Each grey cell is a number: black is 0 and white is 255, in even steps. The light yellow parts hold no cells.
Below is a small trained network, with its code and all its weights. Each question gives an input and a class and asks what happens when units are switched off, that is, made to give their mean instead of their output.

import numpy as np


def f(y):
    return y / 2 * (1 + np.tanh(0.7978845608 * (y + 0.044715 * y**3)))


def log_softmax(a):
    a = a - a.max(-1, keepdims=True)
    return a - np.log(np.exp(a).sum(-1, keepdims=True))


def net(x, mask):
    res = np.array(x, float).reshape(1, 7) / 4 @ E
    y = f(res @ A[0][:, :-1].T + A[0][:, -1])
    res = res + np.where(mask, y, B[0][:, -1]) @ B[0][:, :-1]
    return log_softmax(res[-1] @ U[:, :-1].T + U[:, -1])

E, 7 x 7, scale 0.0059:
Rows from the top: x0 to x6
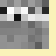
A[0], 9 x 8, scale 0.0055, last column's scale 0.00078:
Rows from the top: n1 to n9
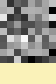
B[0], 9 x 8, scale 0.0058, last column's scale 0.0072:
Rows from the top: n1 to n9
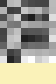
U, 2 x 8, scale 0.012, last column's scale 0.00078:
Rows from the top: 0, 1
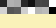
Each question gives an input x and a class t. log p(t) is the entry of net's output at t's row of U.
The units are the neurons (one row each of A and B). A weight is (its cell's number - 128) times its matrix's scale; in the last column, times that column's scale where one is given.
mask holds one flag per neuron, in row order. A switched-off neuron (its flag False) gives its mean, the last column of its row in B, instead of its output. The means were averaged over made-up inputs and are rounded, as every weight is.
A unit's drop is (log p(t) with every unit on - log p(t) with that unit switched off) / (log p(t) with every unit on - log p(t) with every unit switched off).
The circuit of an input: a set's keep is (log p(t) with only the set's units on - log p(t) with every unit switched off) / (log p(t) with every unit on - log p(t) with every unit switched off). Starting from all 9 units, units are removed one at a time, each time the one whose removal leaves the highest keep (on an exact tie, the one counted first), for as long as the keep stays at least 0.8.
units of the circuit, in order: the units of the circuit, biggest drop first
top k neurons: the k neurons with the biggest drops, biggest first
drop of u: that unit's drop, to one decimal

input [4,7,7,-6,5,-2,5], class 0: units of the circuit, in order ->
(n6)
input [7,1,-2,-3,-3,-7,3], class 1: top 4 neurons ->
(n3; n6; n1; n5)
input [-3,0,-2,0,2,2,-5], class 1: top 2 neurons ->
(n6; n3)
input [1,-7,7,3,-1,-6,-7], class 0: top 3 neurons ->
(n3; n9; n1)
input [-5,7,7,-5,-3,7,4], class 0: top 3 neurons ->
(n6; n9; n7)
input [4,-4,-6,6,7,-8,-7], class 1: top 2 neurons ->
(n9; n6)
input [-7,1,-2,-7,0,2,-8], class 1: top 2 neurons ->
(n3; n6)
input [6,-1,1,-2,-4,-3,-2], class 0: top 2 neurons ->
(n9; n2)
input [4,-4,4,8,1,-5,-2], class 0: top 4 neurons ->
(n9; n3; n1; n5)
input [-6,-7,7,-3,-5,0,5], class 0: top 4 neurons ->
(n3; n9; n1; n5)
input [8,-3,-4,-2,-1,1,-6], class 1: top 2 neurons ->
(n6; n9)
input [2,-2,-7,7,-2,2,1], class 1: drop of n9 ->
0.2
